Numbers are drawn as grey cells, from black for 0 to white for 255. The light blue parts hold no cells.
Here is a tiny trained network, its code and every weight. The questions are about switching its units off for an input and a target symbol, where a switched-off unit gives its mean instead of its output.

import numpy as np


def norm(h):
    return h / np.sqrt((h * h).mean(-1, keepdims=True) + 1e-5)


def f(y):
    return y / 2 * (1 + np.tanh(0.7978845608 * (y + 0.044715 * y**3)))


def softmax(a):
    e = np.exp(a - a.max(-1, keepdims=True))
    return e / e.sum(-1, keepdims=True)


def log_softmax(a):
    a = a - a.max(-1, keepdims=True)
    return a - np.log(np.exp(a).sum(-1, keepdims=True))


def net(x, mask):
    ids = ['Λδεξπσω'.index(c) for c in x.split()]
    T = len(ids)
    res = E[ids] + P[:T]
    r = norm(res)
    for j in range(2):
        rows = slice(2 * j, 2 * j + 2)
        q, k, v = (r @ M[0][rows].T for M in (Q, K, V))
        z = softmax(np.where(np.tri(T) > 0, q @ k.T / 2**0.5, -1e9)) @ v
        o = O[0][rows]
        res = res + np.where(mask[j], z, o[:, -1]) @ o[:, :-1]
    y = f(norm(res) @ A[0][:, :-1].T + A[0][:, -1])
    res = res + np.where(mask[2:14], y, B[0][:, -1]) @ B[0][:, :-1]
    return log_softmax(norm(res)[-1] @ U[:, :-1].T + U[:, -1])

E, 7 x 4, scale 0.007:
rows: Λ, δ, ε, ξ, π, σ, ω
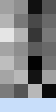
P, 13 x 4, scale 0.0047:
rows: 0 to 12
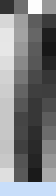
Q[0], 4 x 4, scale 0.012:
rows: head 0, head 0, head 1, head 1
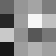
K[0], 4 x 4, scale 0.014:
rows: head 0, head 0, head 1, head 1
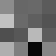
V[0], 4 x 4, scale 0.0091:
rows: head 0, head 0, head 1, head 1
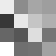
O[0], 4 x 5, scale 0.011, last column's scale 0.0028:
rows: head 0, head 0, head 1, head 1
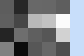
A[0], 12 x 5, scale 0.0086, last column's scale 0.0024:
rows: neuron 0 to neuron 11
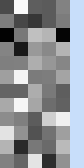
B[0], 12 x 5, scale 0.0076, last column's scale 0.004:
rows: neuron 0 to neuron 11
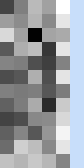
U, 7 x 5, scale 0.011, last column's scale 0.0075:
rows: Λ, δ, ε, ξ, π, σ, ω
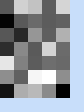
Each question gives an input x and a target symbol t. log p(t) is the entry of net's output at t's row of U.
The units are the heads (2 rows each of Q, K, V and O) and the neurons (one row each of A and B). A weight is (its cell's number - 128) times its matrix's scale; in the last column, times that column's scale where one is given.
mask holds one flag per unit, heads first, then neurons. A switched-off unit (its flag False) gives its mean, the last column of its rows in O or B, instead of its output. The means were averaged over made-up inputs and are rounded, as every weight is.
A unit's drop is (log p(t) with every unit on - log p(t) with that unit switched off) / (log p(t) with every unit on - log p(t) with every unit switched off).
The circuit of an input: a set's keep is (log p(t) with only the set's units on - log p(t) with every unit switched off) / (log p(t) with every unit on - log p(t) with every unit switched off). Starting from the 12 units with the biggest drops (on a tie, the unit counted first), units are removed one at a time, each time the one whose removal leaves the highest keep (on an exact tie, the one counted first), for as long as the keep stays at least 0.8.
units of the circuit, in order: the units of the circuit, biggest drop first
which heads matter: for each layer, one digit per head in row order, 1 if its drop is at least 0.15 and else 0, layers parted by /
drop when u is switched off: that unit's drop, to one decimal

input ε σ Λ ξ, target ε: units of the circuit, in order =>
head 1
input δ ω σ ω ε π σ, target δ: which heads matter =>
01
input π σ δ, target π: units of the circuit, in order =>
head 1; head 0
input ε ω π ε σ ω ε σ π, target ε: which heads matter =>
10
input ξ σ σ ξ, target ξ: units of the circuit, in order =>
head 1; head 0; neuron 2
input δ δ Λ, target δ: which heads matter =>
01
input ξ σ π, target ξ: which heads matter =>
11
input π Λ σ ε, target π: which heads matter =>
01
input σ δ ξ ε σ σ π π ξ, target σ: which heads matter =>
01
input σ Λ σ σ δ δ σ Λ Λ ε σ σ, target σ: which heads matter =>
11
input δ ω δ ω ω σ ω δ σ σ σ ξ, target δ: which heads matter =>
01
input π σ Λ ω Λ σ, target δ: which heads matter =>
10
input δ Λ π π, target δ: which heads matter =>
01
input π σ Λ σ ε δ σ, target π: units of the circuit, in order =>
head 1
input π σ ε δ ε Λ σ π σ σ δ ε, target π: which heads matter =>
11
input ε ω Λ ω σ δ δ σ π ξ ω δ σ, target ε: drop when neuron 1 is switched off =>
0.1
